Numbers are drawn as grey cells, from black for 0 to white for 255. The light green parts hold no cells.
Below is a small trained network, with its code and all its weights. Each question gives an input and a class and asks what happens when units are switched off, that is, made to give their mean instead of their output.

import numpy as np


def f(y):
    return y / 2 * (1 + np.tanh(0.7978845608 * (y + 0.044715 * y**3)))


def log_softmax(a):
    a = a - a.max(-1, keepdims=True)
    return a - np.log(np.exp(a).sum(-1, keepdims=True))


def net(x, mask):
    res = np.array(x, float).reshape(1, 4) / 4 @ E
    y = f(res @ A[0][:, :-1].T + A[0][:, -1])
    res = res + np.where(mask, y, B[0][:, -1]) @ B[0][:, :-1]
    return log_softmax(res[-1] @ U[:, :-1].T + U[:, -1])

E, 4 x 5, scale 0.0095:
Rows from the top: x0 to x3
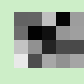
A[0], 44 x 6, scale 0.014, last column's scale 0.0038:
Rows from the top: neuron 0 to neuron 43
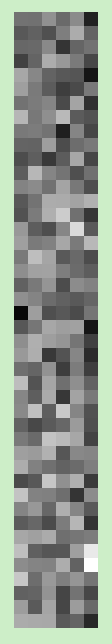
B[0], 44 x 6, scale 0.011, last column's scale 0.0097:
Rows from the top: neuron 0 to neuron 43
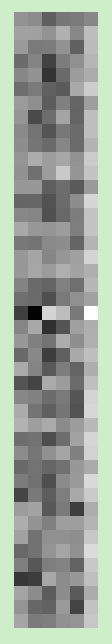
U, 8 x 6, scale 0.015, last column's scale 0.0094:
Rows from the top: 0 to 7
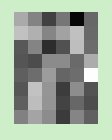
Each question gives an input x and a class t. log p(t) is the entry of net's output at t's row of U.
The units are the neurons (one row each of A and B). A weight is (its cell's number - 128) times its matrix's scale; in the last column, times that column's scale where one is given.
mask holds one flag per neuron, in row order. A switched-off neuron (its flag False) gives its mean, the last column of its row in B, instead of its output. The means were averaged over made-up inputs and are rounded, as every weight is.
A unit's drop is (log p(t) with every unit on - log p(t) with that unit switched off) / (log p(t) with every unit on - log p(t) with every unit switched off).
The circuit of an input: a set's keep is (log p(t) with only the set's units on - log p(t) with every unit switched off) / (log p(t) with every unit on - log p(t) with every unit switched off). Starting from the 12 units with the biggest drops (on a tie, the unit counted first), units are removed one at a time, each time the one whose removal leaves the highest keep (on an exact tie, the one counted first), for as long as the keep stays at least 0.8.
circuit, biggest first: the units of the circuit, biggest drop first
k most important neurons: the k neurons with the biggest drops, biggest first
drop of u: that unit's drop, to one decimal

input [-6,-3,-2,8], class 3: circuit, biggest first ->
[neuron 40]
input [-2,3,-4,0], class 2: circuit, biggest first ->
[neuron 21; neuron 13]
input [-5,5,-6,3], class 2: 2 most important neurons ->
[neuron 30; neuron 13]
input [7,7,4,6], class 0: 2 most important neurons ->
[neuron 42; neuron 27]
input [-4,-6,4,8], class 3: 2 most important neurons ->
[neuron 40; neuron 26]
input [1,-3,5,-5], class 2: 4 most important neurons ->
[neuron 24; neuron 5; neuron 4; neuron 26]
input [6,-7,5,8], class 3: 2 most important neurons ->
[neuron 40; neuron 26]
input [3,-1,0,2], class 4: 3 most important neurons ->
[neuron 28; neuron 35; neuron 7]
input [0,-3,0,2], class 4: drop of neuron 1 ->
0.3
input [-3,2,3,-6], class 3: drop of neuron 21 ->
0.5
